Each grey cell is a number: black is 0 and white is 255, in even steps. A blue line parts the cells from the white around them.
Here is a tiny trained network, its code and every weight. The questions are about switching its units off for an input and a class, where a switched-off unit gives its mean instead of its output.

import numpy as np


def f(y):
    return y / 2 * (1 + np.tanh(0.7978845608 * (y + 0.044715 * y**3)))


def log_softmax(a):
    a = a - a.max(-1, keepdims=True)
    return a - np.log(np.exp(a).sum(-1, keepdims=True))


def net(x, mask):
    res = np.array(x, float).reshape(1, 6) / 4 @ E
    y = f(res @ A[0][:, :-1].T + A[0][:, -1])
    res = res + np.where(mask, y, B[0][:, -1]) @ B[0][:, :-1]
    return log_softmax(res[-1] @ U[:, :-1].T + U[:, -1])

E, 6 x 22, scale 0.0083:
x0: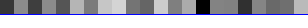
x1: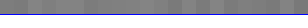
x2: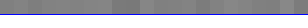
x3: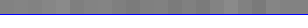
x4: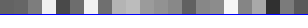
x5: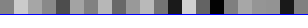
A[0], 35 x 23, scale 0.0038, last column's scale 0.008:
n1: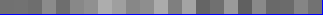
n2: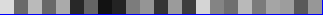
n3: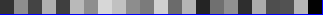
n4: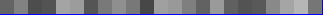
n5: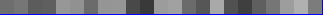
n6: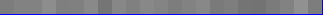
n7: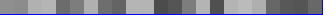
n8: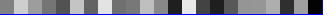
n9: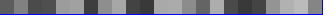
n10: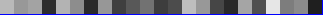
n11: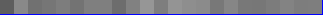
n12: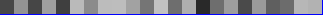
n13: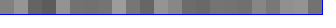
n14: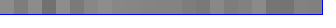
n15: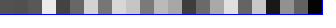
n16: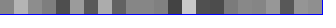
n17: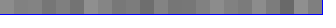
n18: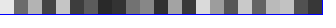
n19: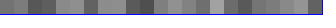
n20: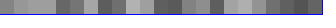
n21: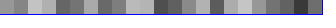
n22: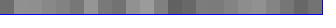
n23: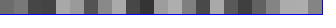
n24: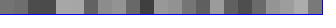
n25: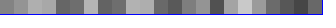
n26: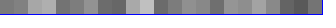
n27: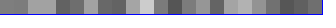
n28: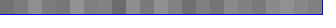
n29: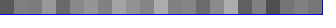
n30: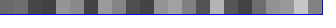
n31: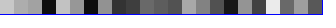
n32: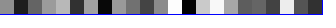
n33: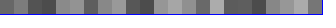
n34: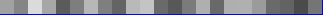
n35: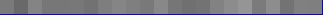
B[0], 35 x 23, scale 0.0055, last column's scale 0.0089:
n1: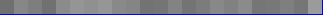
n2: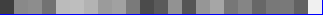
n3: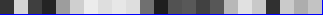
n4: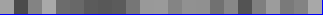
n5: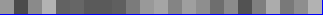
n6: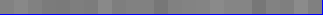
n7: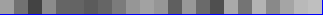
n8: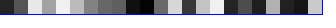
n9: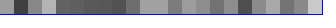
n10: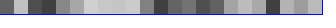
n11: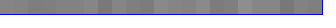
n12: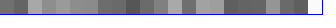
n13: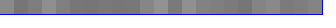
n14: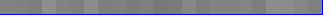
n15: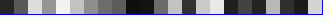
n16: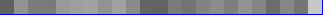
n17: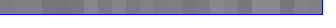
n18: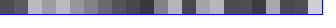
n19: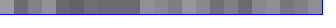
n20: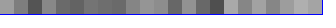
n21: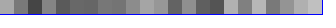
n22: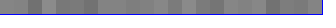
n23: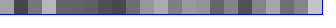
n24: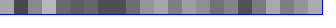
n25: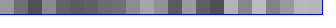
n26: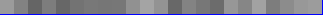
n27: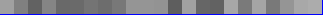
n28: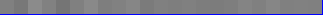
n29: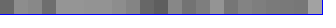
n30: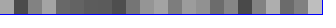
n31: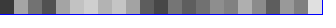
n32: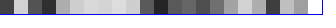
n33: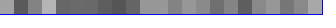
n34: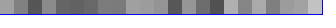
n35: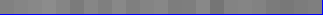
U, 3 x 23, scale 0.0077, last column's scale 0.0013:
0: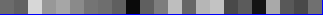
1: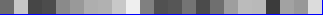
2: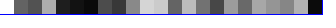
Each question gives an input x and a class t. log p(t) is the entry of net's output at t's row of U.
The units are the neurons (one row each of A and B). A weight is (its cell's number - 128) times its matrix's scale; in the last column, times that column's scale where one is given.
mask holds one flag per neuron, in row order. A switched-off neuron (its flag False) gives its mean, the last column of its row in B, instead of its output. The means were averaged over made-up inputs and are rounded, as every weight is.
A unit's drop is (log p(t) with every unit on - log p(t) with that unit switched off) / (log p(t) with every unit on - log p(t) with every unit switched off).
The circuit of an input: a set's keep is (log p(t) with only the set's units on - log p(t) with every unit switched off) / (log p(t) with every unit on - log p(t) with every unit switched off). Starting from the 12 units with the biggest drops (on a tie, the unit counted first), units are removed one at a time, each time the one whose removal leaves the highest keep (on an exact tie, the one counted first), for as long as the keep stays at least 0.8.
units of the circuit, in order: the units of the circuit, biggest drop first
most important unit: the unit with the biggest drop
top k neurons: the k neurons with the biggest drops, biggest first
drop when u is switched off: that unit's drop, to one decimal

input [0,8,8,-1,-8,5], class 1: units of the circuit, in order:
[n10]
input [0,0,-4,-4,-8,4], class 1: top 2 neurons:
[n10 n31]
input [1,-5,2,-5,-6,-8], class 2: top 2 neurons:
[n15 n8]
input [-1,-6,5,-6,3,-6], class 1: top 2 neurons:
[n32 n8]
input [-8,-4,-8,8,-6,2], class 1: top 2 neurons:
[n10 n31]
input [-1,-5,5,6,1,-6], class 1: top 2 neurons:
[n32 n8]
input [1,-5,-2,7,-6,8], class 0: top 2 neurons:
[n8 n32]
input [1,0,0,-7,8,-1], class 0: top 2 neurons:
[n15 n10]
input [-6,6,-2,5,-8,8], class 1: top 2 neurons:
[n10 n31]
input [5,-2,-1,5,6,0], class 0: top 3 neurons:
[n15 n32 n12]
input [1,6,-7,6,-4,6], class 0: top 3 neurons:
[n8 n32 n3]
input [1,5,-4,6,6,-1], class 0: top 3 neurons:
[n15 n3 n10]
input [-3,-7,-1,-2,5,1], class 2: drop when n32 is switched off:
0.2
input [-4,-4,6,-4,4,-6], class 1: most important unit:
n32
